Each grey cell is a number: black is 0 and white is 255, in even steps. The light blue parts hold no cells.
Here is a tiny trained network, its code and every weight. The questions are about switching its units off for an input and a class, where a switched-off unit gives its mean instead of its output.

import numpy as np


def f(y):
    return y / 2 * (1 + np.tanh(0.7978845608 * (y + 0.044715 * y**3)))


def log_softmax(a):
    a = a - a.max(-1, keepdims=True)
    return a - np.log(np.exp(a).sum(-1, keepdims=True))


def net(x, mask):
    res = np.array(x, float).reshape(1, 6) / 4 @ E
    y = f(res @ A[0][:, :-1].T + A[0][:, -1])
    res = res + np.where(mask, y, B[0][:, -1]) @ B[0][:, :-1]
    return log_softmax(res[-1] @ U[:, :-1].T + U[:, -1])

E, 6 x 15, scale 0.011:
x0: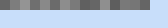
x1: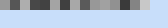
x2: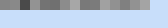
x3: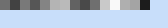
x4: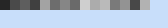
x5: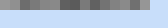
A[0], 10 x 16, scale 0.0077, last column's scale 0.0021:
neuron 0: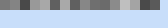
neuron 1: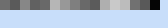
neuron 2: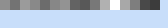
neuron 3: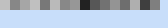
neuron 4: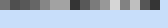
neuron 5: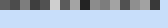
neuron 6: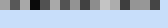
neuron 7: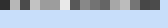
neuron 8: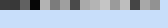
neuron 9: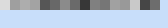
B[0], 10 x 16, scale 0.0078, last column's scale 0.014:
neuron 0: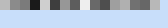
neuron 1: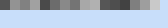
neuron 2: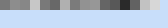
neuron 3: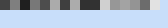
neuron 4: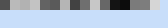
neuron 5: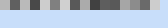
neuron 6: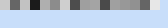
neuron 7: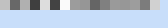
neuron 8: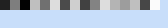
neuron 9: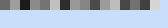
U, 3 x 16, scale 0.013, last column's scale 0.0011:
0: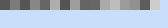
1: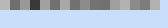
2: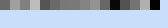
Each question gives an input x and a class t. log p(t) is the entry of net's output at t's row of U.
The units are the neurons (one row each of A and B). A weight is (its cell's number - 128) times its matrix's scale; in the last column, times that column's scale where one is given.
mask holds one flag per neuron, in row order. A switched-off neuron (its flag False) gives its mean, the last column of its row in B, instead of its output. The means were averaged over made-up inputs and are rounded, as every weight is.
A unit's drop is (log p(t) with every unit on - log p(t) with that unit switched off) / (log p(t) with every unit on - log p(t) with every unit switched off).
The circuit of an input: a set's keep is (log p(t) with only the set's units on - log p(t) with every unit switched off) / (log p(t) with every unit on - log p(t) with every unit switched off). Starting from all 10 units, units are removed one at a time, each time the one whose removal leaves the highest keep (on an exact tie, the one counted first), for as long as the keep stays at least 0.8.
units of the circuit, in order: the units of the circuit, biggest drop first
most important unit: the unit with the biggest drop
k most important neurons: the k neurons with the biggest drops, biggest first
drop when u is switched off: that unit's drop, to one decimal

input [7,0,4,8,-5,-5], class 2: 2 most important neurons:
(neuron 4; neuron 2)
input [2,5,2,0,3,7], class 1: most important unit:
neuron 6
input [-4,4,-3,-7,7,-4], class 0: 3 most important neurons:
(neuron 8; neuron 4; neuron 2)
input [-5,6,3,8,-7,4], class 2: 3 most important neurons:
(neuron 4; neuron 2; neuron 1)
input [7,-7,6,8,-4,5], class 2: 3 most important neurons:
(neuron 4; neuron 2; neuron 1)
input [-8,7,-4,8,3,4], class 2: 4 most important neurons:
(neuron 4; neuron 1; neuron 2; neuron 7)
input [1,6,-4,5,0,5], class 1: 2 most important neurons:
(neuron 6; neuron 5)
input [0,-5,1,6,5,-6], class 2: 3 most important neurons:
(neuron 4; neuron 1; neuron 2)
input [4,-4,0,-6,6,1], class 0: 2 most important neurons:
(neuron 4; neuron 8)
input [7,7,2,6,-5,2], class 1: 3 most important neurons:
(neuron 6; neuron 5; neuron 8)
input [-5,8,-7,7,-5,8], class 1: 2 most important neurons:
(neuron 6; neuron 5)
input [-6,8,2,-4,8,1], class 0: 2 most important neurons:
(neuron 8; neuron 7)
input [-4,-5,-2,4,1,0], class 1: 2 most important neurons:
(neuron 7; neuron 0)
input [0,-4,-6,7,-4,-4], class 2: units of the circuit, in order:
(neuron 4)
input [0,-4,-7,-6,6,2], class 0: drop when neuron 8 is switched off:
0.5
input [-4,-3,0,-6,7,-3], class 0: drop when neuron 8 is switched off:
0.4
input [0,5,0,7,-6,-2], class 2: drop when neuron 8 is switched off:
0.3
